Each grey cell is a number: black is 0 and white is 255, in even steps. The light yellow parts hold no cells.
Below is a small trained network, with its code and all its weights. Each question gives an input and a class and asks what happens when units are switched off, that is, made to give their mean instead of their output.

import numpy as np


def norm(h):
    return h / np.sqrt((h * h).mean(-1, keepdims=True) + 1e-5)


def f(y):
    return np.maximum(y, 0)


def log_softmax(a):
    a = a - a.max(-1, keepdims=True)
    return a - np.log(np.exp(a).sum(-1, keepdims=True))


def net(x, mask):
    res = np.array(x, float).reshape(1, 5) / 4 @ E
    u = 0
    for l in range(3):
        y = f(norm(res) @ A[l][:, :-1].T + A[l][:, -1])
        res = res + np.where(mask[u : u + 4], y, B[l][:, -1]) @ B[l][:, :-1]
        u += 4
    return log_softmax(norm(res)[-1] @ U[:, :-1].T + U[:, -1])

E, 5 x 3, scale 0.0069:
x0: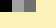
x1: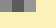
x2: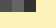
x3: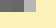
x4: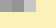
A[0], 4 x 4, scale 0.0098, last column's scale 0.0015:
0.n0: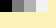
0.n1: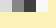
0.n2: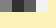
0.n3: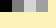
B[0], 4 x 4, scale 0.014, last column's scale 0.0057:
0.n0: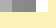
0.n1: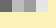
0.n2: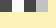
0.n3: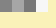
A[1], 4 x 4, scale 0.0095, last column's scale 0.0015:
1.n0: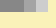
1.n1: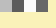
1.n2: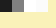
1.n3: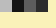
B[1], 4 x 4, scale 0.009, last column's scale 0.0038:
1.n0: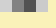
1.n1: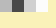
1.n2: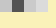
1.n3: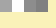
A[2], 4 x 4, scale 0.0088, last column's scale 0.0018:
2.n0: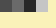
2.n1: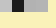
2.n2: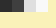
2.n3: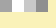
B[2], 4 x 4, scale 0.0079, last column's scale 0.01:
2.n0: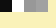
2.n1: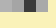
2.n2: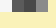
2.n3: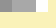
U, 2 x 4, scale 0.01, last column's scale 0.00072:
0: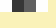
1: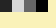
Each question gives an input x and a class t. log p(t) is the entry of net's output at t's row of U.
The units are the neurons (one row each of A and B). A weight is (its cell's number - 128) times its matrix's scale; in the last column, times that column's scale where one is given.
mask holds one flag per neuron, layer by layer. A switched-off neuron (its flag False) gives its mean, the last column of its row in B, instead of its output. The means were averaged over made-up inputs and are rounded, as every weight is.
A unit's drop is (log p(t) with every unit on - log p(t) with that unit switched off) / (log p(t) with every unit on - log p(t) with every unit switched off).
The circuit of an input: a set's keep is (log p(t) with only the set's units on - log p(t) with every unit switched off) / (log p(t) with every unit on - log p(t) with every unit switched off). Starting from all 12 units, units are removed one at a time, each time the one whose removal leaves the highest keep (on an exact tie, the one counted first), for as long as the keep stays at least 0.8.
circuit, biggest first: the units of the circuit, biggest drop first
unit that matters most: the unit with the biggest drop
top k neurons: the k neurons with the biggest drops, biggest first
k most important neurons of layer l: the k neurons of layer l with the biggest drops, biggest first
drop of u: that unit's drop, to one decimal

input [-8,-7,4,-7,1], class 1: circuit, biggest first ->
[0.n1 0.n0]
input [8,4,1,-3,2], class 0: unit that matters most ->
0.n0
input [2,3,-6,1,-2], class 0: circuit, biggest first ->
[0.n2 0.n1]
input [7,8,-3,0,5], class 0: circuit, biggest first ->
[0.n2 1.n2]
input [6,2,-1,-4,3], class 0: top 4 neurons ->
[0.n0 0.n2 2.n0 0.n1]
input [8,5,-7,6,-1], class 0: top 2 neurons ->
[0.n2 1.n2]
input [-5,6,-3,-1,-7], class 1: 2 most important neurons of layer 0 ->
[0.n2 0.n0]
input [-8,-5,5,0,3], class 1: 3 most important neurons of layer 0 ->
[0.n1 0.n0 0.n2]
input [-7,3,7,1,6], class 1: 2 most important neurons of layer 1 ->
[1.n1 1.n2]
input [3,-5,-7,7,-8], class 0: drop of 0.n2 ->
0.4
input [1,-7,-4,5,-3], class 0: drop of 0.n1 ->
0.2
